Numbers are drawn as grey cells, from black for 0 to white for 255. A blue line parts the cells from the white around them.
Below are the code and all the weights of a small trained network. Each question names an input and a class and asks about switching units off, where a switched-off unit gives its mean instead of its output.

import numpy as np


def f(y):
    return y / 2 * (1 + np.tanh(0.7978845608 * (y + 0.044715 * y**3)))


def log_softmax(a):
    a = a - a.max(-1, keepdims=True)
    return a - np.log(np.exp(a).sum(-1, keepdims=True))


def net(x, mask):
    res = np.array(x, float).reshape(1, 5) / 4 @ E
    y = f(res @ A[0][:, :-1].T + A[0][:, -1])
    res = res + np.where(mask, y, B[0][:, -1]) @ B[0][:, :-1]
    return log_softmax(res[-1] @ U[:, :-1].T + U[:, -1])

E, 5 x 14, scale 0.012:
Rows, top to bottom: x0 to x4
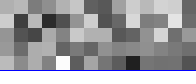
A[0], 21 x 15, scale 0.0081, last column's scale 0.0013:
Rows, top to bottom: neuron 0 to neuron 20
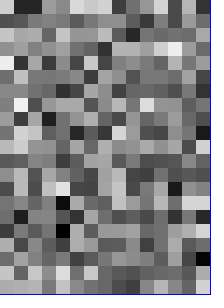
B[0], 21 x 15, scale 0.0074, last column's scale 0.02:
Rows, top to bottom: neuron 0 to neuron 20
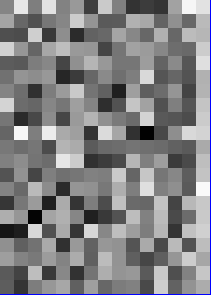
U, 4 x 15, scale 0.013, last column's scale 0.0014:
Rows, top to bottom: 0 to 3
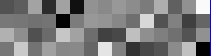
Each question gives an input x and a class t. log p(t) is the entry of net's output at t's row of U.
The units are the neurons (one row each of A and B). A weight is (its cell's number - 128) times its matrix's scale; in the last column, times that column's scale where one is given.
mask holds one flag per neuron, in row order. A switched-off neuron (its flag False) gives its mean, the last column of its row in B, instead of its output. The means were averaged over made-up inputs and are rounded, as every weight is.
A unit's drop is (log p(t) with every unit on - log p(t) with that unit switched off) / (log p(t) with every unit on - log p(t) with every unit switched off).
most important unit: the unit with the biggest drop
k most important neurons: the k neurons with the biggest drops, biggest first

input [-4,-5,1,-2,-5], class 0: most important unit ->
neuron 16
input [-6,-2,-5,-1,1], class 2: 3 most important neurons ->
neuron 0; neuron 15; neuron 11
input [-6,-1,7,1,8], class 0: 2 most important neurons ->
neuron 2; neuron 19
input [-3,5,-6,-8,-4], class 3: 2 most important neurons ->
neuron 9; neuron 13
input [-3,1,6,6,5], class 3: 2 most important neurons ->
neuron 0; neuron 16
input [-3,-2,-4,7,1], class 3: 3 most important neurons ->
neuron 9; neuron 7; neuron 3
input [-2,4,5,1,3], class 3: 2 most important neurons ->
neuron 0; neuron 13
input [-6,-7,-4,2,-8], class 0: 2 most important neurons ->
neuron 16; neuron 14
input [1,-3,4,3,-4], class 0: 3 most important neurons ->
neuron 9; neuron 14; neuron 16
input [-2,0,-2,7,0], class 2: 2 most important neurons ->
neuron 0; neuron 9
